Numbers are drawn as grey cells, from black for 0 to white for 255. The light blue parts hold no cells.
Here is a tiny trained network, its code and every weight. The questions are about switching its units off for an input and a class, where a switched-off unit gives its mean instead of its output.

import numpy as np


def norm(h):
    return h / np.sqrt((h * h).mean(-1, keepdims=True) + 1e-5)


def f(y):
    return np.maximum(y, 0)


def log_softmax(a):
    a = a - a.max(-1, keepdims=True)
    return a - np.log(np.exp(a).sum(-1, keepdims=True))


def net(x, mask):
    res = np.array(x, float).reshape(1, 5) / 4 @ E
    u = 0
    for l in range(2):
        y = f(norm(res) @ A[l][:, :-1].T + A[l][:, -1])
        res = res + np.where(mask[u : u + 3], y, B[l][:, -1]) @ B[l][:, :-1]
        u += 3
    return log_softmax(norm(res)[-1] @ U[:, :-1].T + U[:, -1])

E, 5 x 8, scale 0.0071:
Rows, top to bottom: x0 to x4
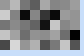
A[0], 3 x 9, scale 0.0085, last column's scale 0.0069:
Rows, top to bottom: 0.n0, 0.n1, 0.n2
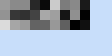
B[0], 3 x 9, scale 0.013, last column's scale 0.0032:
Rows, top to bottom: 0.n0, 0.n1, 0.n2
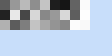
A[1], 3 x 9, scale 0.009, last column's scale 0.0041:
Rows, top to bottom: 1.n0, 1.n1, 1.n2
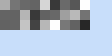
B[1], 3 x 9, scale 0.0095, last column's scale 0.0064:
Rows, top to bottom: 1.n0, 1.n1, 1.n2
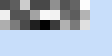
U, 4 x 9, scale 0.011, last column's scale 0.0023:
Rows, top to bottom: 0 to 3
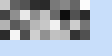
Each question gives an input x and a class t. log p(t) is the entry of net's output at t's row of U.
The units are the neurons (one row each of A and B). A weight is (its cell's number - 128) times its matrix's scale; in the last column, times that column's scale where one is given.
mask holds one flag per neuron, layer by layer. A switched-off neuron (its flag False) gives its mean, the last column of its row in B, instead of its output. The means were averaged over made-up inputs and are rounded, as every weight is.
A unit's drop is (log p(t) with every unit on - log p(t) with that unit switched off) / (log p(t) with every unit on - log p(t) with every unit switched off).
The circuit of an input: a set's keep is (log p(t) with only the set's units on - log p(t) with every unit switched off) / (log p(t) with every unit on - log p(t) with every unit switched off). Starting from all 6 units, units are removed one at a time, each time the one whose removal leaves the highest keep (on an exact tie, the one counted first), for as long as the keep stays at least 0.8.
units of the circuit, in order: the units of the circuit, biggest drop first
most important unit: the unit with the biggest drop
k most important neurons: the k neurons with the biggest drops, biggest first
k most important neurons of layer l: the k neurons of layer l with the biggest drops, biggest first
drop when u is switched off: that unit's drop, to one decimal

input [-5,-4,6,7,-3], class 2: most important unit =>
0.n2
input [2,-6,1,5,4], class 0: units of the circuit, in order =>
1.n2, 0.n1
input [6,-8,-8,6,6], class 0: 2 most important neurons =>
1.n2, 0.n1
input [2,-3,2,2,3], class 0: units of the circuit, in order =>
0.n1, 1.n2
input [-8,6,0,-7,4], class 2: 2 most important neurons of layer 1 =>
1.n2, 1.n1
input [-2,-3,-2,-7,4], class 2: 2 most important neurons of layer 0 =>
0.n1, 0.n0
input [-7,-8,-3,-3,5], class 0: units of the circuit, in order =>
1.n2, 0.n1, 0.n0
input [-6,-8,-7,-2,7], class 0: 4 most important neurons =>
1.n2, 0.n1, 0.n0, 0.n2
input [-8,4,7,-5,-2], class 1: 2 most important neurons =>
0.n0, 1.n2
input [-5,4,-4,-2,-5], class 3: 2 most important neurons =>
0.n1, 0.n0
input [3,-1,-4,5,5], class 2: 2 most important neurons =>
0.n2, 0.n0
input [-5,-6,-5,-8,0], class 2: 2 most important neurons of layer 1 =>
1.n1, 1.n0
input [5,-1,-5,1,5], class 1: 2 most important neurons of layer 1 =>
1.n0, 1.n2
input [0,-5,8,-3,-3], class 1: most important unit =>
0.n0
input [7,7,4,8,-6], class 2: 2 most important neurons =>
0.n2, 1.n2
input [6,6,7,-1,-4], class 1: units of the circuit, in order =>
0.n0, 1.n2
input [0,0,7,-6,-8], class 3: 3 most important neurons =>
0.n1, 1.n0, 0.n2
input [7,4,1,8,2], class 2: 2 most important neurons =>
0.n2, 1.n2
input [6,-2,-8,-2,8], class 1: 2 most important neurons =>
0.n1, 1.n0
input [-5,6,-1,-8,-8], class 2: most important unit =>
1.n2
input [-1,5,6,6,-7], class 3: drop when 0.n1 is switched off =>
1.0
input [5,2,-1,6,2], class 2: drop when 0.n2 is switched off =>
1.0
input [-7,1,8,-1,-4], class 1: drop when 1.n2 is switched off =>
0.0
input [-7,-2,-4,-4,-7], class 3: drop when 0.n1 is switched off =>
0.9
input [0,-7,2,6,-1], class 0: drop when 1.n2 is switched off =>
1.3
